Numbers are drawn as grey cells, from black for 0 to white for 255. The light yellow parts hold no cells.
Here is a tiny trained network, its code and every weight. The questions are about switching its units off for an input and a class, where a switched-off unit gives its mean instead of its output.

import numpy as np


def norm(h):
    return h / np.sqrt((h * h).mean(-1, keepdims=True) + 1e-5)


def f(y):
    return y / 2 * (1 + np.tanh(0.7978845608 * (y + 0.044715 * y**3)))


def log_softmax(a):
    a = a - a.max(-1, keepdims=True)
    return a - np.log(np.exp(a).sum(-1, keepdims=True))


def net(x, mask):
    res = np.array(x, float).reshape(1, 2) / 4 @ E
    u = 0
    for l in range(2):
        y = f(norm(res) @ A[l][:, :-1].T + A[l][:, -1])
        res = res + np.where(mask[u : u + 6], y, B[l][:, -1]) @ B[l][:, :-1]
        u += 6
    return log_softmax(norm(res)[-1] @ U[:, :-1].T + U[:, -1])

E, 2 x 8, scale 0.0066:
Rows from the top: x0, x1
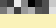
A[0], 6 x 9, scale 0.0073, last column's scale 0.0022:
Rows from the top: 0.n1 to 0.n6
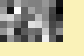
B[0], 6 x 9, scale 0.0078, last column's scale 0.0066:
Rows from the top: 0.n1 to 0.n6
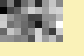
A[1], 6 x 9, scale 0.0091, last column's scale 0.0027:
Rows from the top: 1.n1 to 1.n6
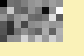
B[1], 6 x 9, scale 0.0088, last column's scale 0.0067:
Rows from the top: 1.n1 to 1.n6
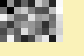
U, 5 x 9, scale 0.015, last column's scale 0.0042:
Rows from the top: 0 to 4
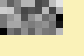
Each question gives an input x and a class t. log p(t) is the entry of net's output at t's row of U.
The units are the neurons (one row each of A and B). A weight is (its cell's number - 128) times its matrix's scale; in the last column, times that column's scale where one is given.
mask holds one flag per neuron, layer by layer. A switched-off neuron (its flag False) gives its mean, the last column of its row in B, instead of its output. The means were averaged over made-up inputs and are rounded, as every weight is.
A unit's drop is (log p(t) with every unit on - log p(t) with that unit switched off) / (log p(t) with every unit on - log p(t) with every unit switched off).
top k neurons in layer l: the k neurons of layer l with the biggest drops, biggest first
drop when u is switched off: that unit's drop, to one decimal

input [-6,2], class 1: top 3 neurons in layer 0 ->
0.n2; 0.n4; 0.n3
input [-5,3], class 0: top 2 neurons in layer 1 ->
1.n6; 1.n2
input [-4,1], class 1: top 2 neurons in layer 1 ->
1.n5; 1.n4
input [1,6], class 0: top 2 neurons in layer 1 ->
1.n2; 1.n3
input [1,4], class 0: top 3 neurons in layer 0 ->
0.n2; 0.n5; 0.n6
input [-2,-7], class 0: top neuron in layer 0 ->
0.n4
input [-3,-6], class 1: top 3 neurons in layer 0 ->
0.n3; 0.n4; 0.n5
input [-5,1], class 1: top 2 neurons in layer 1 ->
1.n5; 1.n4
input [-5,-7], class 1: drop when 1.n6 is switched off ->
0.0
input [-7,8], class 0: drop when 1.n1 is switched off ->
0.1
